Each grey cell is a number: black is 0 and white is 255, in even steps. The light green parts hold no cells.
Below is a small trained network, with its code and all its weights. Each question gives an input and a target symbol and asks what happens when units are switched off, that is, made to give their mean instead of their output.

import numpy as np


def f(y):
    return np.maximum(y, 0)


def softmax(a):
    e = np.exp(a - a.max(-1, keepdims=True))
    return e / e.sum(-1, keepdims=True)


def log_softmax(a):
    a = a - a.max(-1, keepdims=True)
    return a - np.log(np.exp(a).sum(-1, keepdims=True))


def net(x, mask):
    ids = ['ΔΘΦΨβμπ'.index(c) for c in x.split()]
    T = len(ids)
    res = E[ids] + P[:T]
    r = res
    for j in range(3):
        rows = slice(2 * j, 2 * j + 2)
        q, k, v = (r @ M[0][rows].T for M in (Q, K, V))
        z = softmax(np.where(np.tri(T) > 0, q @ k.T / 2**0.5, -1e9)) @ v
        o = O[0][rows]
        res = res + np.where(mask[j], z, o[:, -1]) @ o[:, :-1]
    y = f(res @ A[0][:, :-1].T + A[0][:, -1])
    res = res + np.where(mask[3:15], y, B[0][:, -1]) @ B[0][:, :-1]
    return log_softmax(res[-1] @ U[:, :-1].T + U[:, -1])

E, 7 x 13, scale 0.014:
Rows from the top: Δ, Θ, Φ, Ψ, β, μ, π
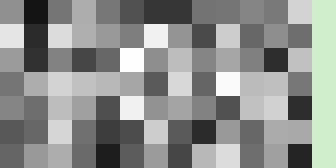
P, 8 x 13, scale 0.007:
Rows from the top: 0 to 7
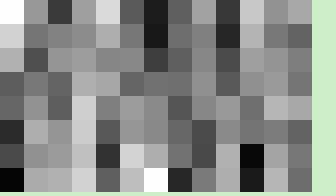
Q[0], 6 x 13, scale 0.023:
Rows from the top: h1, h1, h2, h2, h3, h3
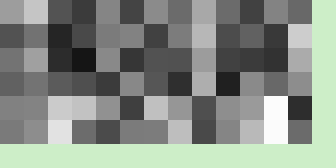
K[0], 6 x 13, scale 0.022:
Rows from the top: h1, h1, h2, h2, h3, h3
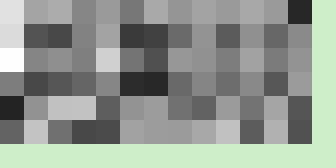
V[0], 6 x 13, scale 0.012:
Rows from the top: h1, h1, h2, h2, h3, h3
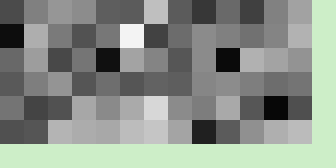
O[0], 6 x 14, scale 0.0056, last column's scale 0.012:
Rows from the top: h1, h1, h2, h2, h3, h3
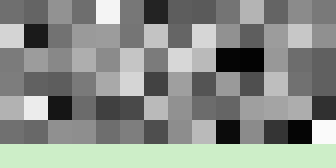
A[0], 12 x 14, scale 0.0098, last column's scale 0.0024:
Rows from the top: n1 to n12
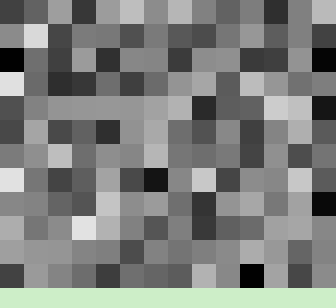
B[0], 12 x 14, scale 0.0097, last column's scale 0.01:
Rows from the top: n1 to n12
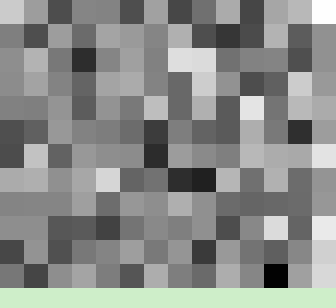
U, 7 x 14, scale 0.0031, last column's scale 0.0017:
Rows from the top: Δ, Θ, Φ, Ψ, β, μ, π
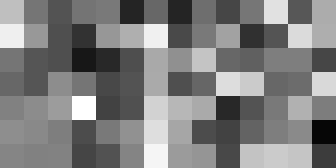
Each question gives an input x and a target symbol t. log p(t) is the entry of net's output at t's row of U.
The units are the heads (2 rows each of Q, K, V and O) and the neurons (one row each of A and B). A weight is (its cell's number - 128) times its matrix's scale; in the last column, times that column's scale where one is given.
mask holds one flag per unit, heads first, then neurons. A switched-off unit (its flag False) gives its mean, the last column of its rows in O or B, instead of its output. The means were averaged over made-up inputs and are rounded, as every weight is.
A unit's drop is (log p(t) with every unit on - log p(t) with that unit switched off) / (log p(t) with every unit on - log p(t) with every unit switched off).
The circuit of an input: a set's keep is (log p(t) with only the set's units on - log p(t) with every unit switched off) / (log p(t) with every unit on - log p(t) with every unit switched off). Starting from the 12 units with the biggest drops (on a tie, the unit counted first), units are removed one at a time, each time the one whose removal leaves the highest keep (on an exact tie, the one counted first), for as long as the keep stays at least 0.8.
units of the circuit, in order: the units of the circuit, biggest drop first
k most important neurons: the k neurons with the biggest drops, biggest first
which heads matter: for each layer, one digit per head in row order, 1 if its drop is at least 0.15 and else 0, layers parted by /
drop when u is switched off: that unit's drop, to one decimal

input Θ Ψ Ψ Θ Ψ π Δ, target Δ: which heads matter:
100
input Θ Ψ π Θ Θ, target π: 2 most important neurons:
n5, n10
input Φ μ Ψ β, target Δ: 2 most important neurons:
n1, n12
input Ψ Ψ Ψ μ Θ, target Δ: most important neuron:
n10
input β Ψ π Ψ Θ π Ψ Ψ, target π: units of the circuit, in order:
h3, n5, h2
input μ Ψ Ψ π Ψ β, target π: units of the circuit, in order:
h3, n5, h2
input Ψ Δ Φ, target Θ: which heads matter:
000
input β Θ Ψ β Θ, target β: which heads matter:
010
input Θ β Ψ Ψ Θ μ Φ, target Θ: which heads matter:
100
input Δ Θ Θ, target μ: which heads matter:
111
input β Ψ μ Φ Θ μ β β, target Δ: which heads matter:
100
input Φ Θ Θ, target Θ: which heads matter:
011
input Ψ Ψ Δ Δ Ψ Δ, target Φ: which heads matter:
000
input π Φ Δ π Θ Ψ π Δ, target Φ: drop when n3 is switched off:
0.8
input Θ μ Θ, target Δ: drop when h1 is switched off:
0.3
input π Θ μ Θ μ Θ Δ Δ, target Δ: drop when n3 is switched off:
-0.1
